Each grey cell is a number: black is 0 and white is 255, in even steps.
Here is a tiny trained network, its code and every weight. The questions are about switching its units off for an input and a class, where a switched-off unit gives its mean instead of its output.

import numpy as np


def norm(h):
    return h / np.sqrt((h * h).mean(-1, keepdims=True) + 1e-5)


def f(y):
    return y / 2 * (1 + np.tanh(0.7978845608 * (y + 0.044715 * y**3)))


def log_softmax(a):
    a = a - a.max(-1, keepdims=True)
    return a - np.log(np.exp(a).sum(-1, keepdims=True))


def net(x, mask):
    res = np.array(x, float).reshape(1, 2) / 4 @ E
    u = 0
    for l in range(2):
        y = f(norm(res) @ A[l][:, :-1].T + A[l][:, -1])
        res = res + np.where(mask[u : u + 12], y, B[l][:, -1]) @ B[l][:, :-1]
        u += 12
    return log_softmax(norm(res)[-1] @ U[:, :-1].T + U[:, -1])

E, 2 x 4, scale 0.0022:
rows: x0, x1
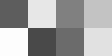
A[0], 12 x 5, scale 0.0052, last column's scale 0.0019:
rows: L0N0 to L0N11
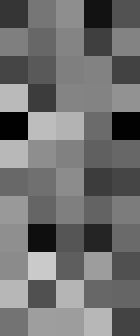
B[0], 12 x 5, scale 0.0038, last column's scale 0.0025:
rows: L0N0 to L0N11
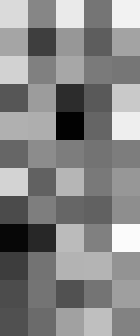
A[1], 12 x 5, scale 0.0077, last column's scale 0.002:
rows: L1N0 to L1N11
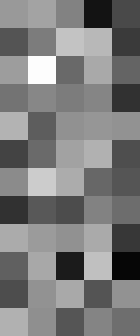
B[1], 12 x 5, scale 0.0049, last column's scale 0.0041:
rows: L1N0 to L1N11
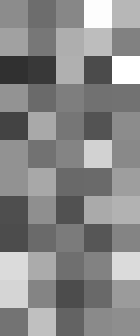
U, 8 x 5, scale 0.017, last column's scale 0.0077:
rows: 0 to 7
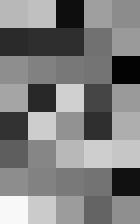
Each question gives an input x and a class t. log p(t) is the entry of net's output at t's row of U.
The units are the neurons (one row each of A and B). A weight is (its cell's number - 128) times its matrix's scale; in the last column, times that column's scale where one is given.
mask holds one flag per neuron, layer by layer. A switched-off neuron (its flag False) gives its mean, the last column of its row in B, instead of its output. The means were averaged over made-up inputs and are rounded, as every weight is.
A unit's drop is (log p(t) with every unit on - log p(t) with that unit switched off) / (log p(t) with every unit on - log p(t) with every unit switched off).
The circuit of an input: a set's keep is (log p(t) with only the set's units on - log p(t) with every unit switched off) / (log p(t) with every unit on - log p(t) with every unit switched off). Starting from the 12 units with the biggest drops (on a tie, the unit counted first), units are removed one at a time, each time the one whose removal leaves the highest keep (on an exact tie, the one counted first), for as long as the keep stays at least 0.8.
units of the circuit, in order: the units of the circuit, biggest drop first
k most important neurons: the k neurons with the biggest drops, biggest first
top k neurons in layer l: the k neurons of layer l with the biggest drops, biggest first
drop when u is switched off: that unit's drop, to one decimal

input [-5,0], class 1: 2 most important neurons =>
L0N3; L1N7
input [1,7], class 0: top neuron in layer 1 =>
L1N9
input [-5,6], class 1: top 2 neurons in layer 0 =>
L0N4; L0N8
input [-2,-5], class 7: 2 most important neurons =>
L1N2; L0N0
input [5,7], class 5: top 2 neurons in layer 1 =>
L1N2; L1N10
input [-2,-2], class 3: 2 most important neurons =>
L0N8; L1N9
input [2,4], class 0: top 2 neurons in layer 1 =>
L1N9; L1N0
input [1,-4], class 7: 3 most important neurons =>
L0N0; L1N0; L1N7
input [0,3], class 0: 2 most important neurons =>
L1N9; L0N0
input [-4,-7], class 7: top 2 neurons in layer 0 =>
L0N0; L0N4
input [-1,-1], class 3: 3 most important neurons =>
L0N8; L1N9; L0N1
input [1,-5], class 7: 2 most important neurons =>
L0N0; L1N0
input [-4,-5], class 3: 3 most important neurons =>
L0N8; L1N9; L0N1
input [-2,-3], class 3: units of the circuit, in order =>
L0N6
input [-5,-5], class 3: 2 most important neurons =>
L0N8; L1N9
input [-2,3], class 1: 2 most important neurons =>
L0N4; L0N8
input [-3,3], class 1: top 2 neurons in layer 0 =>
L0N8; L0N4
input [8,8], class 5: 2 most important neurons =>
L0N4; L1N2
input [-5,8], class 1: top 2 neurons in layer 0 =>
L0N4; L0N8
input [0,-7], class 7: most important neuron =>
L0N0
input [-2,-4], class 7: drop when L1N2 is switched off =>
0.4
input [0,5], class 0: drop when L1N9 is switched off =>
0.2
